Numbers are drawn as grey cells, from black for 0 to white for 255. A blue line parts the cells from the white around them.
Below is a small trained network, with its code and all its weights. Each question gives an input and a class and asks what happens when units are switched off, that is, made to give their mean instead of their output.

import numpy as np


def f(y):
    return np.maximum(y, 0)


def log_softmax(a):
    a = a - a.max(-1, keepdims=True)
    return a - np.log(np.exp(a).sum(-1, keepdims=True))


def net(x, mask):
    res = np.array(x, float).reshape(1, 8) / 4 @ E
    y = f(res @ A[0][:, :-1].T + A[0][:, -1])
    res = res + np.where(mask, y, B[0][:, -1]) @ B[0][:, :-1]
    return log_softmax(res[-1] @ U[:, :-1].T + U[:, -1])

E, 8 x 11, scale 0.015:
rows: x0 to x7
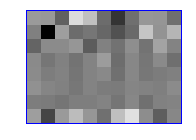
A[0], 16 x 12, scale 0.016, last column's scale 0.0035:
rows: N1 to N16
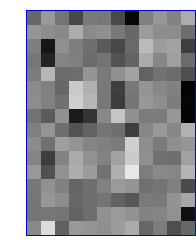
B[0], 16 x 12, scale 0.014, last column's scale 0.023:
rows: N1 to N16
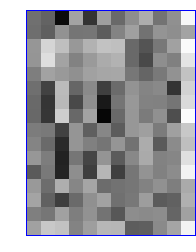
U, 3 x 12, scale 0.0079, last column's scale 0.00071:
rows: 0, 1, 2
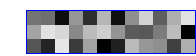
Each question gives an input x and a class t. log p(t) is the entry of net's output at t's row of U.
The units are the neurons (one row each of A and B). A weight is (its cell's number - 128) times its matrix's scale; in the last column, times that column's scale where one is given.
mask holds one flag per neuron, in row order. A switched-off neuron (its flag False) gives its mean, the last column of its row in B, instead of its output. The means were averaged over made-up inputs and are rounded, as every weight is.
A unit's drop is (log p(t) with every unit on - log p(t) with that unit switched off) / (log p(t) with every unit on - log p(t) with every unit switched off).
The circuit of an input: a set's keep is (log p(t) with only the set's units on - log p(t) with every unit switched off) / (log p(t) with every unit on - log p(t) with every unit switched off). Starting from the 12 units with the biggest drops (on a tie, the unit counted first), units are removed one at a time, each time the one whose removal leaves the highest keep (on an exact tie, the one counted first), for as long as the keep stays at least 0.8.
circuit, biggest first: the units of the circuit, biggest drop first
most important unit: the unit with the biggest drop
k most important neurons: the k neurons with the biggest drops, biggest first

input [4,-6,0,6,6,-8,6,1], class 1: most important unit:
N16
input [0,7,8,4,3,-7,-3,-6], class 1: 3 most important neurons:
[N3 N4 N12]
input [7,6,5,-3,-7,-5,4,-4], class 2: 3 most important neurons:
[N7 N6 N16]
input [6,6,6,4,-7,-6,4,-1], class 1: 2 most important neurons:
[N3 N4]
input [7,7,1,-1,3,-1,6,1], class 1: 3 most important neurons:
[N3 N4 N8]
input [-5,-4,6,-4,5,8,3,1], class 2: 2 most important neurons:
[N3 N8]
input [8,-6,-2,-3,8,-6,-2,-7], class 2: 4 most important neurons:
[N7 N6 N12 N11]
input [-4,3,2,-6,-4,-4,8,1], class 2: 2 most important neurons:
[N8 N16]
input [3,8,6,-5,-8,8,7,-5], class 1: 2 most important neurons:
[N3 N4]
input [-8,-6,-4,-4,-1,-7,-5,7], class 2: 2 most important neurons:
[N8 N1]
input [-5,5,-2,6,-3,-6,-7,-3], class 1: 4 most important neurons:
[N3 N4 N7 N6]
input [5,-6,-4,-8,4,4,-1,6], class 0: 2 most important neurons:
[N12 N3]
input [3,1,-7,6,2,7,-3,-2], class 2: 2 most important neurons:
[N12 N11]
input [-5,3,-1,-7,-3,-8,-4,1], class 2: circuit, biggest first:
[N8]
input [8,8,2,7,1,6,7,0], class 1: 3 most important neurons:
[N3 N4 N8]
